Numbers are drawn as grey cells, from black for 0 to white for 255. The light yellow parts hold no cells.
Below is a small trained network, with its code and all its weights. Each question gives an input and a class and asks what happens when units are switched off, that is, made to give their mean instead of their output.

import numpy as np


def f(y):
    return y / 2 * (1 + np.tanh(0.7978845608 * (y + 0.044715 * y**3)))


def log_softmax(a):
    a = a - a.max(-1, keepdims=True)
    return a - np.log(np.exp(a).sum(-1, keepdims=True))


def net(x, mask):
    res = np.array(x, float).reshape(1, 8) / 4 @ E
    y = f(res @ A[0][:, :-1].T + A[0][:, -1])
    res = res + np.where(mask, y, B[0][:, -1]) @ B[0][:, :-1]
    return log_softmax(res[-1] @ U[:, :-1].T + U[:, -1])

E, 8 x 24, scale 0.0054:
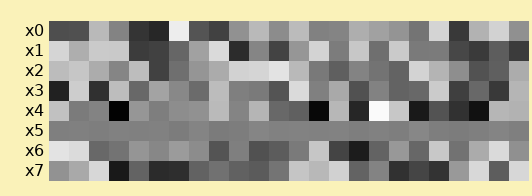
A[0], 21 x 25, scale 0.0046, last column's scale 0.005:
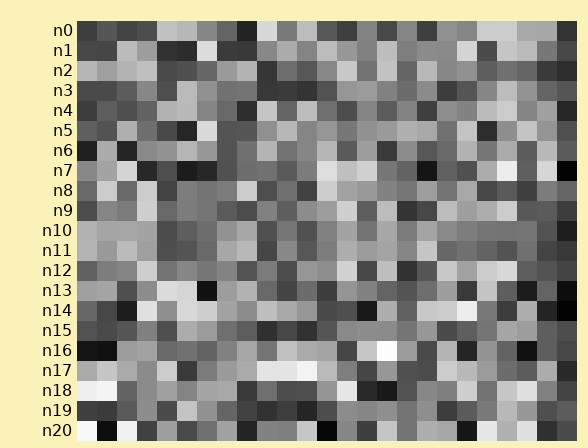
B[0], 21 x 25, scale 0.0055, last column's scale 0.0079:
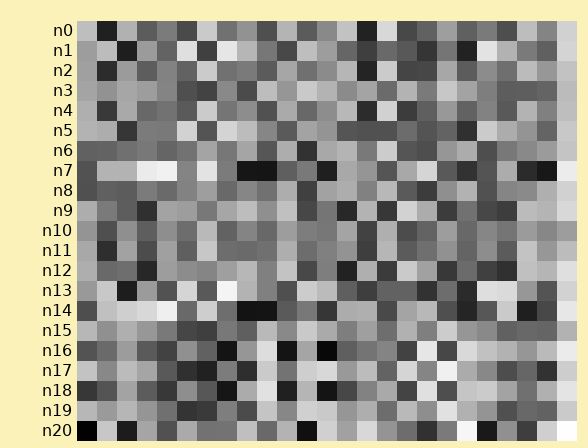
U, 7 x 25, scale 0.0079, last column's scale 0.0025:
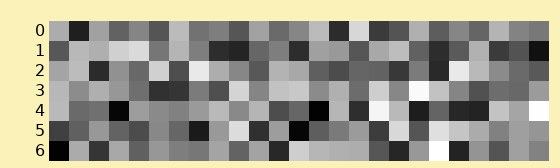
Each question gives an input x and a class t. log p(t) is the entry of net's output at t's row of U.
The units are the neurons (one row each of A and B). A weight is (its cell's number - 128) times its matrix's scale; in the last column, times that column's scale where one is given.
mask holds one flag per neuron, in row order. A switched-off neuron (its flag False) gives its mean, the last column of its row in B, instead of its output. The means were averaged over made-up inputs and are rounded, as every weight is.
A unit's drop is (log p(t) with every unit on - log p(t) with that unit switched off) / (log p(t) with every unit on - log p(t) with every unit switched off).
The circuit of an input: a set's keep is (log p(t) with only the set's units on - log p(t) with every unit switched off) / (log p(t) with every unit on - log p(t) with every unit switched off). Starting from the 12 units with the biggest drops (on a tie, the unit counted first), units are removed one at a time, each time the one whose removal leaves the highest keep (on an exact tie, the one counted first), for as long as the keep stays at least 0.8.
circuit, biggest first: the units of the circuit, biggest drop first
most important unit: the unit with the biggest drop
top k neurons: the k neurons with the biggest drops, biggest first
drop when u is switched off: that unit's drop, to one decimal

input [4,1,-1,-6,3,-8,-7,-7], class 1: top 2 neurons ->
[n14, n18]
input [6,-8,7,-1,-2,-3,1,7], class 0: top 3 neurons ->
[n0, n4, n14]
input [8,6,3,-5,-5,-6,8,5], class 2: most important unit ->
n1
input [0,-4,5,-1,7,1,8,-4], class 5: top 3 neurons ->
[n18, n12, n9]
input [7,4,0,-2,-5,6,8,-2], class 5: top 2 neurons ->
[n18, n13]
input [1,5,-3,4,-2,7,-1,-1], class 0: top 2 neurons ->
[n20, n2]
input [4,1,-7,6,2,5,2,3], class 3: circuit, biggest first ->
[n19, n15]
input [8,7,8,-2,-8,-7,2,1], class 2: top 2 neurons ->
[n1, n5]
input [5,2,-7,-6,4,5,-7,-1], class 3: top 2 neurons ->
[n19, n15]
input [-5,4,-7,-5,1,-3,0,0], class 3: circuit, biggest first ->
[n19, n3]
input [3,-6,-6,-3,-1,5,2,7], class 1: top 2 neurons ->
[n7, n2]
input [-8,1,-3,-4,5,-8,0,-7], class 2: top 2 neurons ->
[n13, n7]
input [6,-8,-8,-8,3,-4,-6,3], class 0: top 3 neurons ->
[n0, n4, n17]
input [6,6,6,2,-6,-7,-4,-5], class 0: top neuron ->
[n2]
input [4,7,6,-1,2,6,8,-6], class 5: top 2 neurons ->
[n18, n0]
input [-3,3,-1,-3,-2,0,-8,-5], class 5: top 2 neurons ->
[n16, n7]
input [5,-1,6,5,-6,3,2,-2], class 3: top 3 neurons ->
[n17, n20, n13]
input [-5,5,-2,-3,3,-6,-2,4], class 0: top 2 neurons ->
[n11, n1]
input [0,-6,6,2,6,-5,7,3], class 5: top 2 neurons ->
[n18, n12]
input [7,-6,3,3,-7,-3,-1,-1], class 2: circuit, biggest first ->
[n1]
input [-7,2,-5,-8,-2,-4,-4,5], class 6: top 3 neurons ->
[n20, n1, n5]
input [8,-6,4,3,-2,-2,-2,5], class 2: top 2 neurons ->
[n1, n5]
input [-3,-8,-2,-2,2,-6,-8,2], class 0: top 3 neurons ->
[n0, n4, n18]
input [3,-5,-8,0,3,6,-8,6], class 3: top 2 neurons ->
[n19, n3]
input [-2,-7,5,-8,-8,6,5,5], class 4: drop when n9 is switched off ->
0.6
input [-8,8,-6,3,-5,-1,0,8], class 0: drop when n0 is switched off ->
-0.1
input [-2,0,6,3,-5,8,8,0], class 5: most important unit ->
n18
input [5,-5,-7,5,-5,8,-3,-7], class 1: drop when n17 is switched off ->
0.2
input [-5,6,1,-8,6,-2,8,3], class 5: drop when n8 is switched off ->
0.1
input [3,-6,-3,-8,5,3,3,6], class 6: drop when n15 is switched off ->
0.0
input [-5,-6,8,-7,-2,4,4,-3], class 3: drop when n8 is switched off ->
0.1
